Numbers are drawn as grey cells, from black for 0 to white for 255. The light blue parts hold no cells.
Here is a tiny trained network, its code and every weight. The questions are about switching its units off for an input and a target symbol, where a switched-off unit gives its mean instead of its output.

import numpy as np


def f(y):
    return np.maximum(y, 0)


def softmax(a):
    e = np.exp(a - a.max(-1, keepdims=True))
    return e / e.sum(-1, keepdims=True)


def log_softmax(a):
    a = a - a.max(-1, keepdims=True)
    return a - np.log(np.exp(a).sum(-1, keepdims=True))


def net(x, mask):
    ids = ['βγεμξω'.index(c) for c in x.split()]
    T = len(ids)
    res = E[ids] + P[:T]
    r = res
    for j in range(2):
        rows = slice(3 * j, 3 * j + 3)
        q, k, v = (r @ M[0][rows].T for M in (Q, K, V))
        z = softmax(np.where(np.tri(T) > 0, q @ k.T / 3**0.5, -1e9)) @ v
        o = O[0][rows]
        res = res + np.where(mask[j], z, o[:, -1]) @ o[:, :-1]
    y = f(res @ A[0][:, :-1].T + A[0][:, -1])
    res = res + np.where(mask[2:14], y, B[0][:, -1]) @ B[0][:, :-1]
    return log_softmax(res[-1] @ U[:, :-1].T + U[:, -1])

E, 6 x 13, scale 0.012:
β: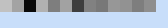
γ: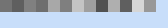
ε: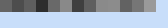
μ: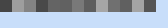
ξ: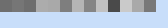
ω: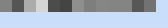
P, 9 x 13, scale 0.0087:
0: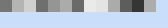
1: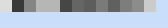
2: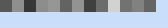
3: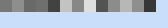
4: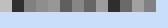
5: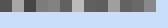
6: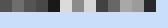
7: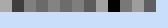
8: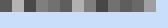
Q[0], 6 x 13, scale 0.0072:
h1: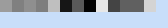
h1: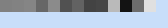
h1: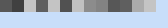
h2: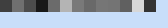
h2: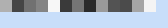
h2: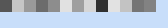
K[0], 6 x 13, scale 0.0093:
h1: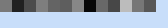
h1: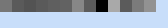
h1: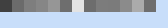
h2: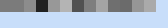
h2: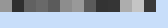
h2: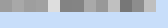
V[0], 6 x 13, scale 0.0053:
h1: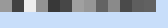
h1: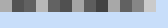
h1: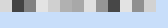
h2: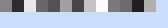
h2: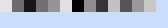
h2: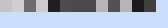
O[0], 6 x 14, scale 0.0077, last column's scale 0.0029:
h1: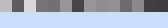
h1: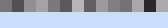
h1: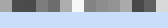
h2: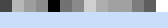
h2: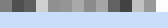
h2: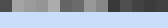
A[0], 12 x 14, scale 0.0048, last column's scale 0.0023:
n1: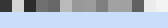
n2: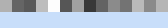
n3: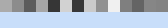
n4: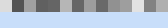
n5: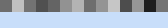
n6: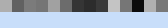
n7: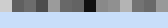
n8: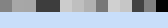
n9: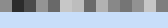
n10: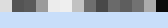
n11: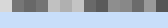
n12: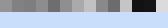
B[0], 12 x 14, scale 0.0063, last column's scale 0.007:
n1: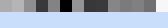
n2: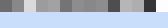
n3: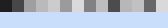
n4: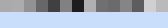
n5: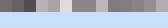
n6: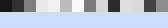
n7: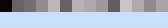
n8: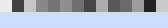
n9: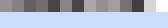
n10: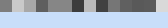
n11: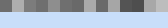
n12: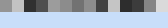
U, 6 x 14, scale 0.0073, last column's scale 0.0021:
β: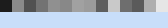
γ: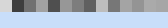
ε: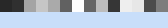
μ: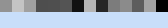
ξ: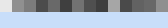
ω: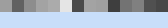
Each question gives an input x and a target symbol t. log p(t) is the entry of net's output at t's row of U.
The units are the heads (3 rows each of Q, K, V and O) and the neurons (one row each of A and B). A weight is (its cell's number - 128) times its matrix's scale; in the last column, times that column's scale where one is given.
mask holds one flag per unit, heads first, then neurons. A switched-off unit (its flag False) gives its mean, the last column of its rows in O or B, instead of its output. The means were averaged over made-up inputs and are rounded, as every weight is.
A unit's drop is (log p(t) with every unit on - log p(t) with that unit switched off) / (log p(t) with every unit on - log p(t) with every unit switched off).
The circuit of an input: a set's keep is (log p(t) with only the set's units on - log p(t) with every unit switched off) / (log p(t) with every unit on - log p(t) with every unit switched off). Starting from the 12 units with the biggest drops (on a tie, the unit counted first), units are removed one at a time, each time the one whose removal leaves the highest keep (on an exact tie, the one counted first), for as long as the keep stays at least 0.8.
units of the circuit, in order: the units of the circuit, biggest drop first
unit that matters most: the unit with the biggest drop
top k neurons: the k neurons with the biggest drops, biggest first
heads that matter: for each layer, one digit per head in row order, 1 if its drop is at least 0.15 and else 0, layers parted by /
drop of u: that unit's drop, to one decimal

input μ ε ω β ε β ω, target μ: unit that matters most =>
h1
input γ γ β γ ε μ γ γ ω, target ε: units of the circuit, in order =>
h2, n6, n9
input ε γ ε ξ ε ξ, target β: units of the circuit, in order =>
n8, n3
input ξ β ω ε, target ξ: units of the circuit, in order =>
n8, n1, h1, h2
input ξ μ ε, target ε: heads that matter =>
01
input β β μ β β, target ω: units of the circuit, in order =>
h2, n1
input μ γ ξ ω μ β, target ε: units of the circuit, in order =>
n6, h2, n12
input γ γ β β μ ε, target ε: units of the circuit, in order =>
h2, n6, n12
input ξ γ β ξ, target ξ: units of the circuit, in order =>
n12, n8, h1, h2
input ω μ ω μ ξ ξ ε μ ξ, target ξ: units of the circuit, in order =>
n3, h2
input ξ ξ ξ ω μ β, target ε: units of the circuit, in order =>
n6, h2, n9
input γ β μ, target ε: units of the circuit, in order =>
n12, n9
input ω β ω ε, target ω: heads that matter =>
11
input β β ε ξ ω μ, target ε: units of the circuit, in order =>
n12
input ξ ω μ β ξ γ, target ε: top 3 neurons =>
n12, n9, n2
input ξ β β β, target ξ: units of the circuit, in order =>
n1, n8, h1
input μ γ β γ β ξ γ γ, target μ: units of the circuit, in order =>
h2, n10, n4, n9
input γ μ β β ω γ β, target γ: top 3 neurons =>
n3, n8, n4
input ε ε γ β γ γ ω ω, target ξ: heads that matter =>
01
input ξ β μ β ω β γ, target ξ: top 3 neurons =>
n8, n1, n12
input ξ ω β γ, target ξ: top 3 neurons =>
n8, n12, n1
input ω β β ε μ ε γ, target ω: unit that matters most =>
h1
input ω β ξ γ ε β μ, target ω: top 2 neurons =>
n8, n5
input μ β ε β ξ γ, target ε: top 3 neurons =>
n2, n12, n4
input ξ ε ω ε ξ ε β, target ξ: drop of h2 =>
0.2
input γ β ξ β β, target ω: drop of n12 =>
0.1
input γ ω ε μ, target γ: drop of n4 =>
0.2
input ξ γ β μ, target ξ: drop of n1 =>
0.4
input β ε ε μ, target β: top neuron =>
n2
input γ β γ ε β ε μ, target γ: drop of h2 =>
0.5
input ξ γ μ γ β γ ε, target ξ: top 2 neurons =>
n8, n1
